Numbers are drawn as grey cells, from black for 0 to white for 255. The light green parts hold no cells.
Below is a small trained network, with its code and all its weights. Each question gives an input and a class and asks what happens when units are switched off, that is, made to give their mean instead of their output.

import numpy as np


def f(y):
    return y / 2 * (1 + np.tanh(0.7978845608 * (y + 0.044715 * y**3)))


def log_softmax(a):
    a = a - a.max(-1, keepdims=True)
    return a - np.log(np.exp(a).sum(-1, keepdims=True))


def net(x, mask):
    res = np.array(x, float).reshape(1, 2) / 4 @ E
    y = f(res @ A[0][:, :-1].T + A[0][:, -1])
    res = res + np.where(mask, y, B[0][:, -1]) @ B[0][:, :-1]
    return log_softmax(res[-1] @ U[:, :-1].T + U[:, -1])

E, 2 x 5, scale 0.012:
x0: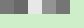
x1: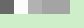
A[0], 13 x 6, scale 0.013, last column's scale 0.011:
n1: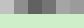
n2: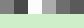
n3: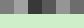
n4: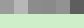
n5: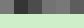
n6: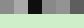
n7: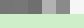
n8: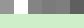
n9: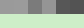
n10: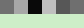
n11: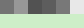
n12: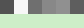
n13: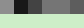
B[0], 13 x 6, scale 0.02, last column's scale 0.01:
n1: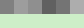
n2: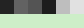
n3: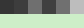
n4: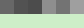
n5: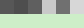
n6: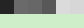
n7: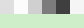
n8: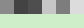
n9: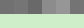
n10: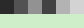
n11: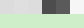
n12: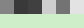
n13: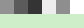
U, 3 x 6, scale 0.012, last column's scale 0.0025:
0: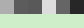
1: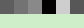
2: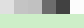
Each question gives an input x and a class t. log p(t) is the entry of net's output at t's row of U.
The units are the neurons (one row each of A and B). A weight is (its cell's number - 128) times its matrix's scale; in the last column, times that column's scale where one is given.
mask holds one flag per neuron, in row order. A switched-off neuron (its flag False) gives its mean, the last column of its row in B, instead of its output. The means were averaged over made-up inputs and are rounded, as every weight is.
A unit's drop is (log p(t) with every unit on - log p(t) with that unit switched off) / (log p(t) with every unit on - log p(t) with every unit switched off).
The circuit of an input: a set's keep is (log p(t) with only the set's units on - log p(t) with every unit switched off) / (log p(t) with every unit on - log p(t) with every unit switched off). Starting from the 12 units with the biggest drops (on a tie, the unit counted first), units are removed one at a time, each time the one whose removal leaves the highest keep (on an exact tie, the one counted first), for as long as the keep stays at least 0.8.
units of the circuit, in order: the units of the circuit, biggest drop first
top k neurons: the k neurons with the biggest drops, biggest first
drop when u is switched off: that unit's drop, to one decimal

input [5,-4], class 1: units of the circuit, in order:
n2
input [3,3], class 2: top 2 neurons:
n13; n6
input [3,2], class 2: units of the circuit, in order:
n6; n13
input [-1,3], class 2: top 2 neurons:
n13; n5
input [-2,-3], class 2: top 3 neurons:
n12; n8; n11
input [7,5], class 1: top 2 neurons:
n2; n13
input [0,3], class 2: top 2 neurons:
n13; n5
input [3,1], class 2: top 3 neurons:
n6; n10; n3
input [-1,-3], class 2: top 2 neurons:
n12; n8
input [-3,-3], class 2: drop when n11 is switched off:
0.3
